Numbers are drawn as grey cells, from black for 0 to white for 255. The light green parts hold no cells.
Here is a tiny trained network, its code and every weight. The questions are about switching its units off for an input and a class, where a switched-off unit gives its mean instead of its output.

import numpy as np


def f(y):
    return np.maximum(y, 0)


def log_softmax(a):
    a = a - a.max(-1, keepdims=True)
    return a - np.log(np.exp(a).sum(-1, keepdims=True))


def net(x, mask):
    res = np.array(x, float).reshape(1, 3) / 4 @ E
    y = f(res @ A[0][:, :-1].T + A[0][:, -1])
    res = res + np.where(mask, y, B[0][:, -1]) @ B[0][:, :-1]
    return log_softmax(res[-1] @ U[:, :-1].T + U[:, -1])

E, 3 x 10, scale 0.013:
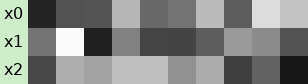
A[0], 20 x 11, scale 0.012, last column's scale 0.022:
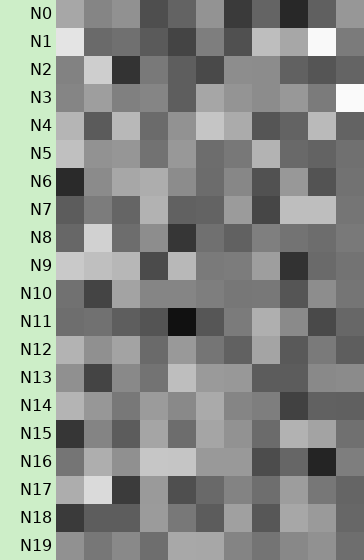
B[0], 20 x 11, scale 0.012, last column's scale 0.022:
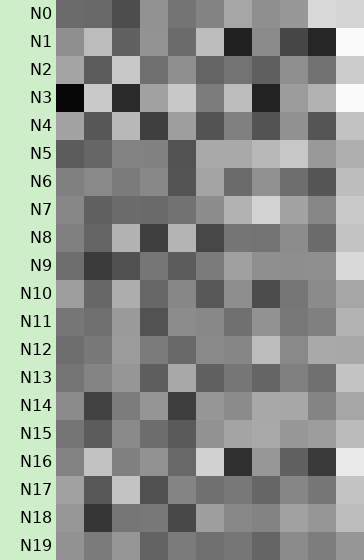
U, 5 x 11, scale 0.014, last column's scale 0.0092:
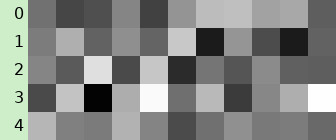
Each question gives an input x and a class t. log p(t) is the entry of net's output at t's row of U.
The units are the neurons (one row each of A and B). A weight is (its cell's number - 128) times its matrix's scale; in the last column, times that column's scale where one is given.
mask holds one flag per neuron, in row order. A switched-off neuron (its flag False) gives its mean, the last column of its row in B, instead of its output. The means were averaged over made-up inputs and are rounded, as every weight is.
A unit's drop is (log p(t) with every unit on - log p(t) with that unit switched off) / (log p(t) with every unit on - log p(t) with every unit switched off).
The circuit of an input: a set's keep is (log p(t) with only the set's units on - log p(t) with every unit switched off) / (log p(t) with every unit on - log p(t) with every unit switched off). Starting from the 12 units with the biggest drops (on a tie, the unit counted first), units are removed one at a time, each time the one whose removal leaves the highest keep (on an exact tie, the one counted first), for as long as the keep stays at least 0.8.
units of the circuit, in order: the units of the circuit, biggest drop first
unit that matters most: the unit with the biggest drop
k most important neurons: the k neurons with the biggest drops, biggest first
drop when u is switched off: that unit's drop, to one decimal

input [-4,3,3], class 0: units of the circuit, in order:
[N1]
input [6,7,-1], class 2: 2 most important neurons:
[N8; N17]
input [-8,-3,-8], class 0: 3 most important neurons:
[N0; N9; N16]
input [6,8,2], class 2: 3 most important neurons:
[N8; N2; N17]
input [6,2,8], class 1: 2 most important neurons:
[N16; N6]
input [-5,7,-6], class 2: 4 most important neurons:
[N8; N2; N16; N17]
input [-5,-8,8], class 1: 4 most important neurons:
[N16; N8; N6; N2]
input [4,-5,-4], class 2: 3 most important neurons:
[N16; N4; N0]
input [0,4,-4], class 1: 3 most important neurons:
[N1; N4; N13]
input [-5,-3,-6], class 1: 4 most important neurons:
[N1; N7; N15; N18]
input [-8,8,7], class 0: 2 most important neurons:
[N9; N0]
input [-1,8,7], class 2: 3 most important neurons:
[N8; N2; N1]
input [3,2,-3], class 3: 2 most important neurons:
[N16; N9]
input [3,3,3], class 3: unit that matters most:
N1
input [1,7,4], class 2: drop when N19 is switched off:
0.0
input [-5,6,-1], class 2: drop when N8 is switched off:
0.7
